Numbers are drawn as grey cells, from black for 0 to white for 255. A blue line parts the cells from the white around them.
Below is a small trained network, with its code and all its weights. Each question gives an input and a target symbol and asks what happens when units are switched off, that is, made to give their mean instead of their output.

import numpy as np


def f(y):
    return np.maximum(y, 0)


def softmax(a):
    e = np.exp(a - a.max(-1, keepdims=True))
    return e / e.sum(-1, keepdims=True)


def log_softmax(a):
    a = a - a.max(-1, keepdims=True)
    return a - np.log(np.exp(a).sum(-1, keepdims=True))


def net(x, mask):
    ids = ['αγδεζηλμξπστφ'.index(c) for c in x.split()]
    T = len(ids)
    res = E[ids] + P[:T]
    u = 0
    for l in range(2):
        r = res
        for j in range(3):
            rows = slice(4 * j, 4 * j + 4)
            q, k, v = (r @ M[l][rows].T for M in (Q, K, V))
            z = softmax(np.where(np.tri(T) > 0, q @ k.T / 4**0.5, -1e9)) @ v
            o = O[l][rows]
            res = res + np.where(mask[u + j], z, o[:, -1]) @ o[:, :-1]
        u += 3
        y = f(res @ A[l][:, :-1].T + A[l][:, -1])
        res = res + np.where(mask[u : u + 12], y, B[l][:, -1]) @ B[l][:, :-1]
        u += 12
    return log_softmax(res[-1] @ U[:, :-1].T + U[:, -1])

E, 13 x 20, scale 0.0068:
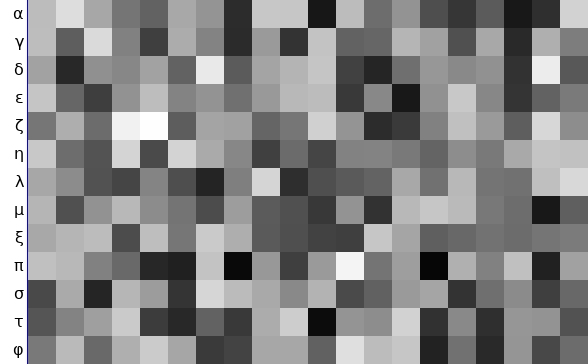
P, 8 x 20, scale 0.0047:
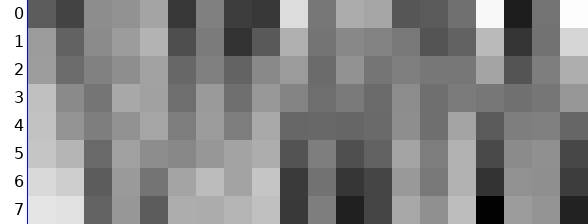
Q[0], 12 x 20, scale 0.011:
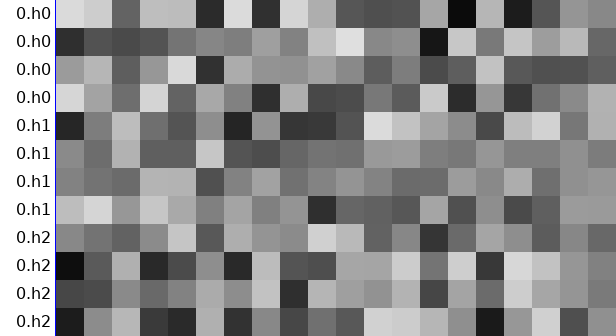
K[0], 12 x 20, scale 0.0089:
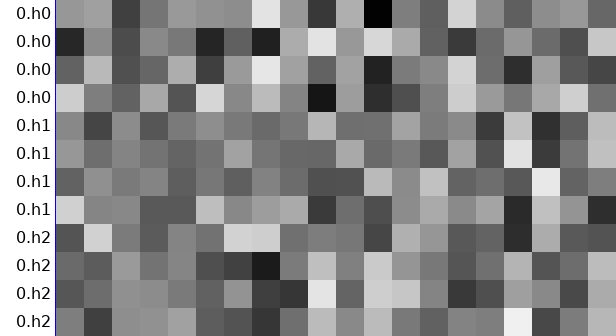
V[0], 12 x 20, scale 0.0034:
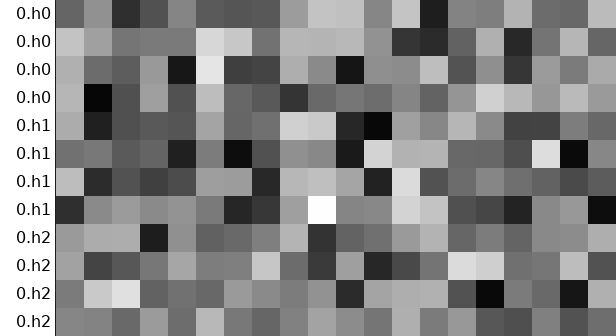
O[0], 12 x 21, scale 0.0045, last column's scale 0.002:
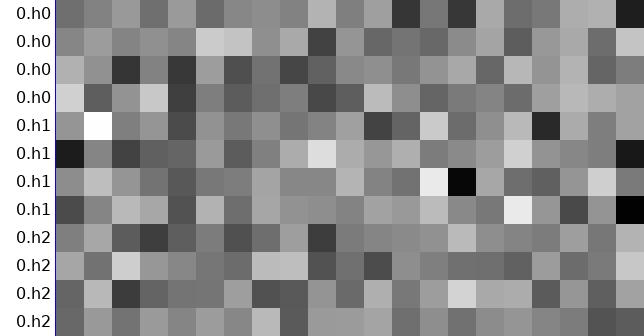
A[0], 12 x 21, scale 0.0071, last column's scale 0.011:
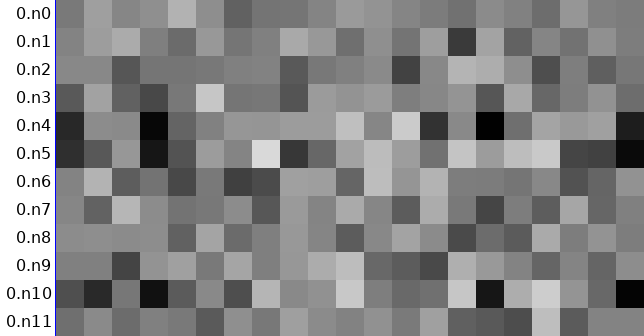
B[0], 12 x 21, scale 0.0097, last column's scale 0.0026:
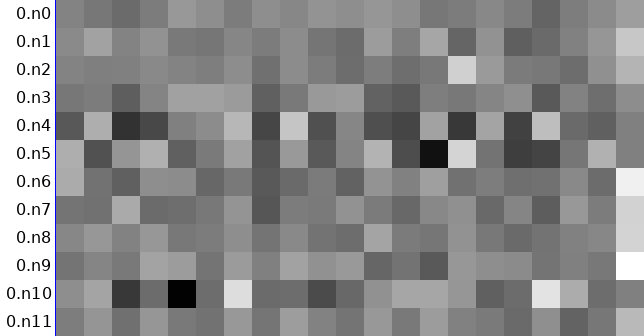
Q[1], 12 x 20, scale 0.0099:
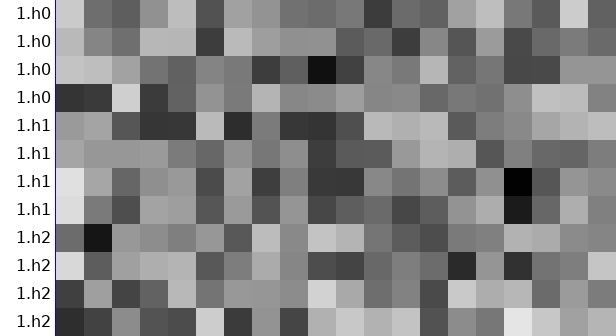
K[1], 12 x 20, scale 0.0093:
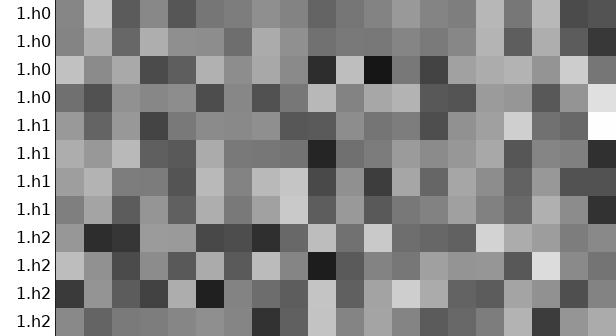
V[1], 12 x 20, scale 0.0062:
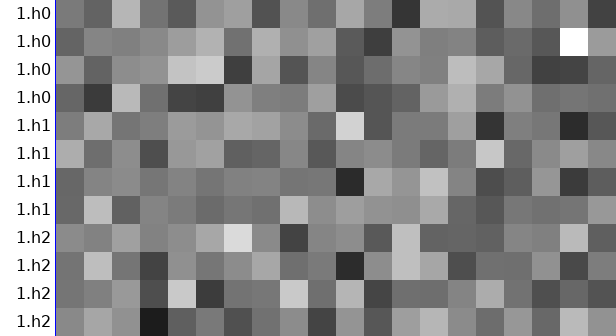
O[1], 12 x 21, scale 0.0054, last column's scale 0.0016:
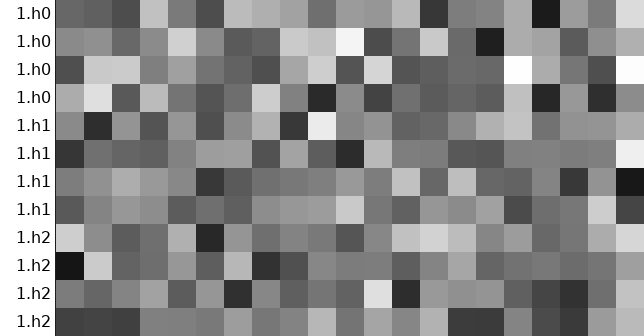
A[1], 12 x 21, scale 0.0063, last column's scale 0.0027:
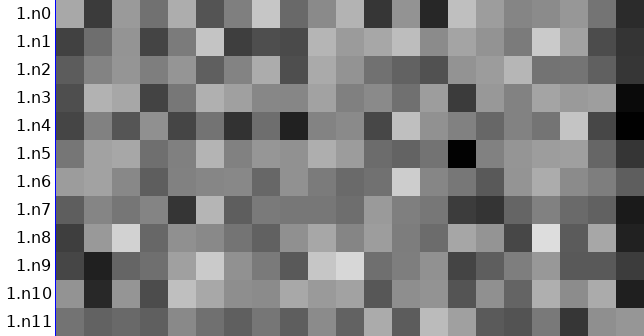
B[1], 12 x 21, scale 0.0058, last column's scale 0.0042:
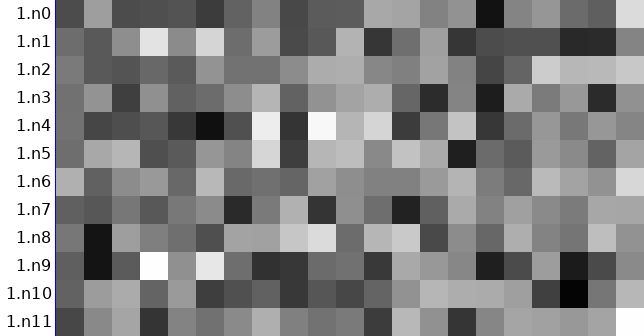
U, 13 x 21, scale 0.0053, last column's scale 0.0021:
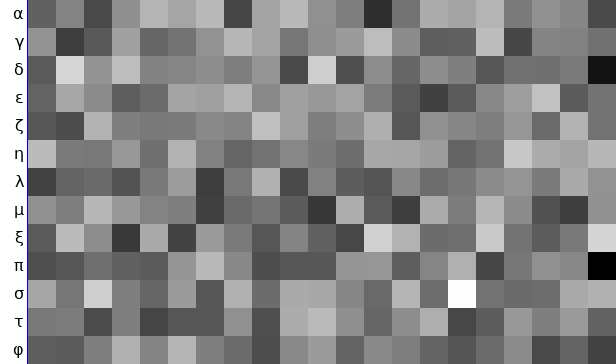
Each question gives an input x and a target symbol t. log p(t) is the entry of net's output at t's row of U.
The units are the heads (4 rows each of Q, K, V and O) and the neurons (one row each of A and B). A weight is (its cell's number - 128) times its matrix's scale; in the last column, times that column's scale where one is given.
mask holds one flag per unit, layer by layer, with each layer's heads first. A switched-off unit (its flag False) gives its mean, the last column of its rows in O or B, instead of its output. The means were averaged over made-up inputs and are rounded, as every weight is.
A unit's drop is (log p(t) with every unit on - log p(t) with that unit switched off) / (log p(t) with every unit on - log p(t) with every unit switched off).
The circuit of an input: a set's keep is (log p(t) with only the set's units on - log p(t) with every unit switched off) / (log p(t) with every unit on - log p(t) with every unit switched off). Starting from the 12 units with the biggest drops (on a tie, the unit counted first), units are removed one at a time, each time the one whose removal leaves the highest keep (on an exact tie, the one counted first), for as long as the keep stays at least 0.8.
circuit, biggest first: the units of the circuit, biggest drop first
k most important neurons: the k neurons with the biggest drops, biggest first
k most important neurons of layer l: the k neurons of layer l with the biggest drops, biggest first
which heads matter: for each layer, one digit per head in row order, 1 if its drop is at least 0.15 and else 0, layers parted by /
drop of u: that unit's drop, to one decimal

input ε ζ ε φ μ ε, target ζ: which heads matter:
010 / 110
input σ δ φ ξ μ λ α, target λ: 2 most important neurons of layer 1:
1.n7; 1.n11
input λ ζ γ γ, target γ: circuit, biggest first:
1.h0; 1.h2; 0.n7
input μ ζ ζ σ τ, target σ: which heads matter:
000 / 011
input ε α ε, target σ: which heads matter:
111 / 001
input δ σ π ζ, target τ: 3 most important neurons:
1.n0; 1.n2; 0.n11
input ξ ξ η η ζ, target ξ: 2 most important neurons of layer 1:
1.n10; 1.n0
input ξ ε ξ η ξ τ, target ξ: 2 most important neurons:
1.n11; 0.n6
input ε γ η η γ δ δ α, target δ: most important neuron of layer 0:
0.n1
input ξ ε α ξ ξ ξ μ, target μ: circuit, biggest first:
1.h0; 0.n2; 1.h2
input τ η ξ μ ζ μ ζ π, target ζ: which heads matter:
101 / 110
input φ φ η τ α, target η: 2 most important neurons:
0.n6; 1.n6
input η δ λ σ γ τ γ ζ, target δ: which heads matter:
010 / 010
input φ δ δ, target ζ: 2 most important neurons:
1.n8; 0.n6
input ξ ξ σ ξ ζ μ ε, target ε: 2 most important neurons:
1.n5; 0.n9
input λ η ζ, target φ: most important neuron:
1.n9
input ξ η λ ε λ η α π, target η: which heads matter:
100 / 001
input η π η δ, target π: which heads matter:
010 / 100
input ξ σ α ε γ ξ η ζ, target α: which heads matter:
000 / 011
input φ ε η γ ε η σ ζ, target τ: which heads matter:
000 / 010
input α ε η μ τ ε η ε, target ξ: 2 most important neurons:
1.n10; 1.n0
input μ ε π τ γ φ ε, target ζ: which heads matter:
000 / 110
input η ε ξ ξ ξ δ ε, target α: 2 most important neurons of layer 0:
0.n9; 0.n2
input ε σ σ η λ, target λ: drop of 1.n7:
0.2
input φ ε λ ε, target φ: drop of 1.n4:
0.0
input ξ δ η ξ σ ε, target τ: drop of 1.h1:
0.8
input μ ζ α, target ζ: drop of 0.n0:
0.1
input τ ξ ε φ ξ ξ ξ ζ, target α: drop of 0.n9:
0.3
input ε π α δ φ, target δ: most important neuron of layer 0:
0.n7
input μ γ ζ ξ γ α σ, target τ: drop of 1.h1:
1.3
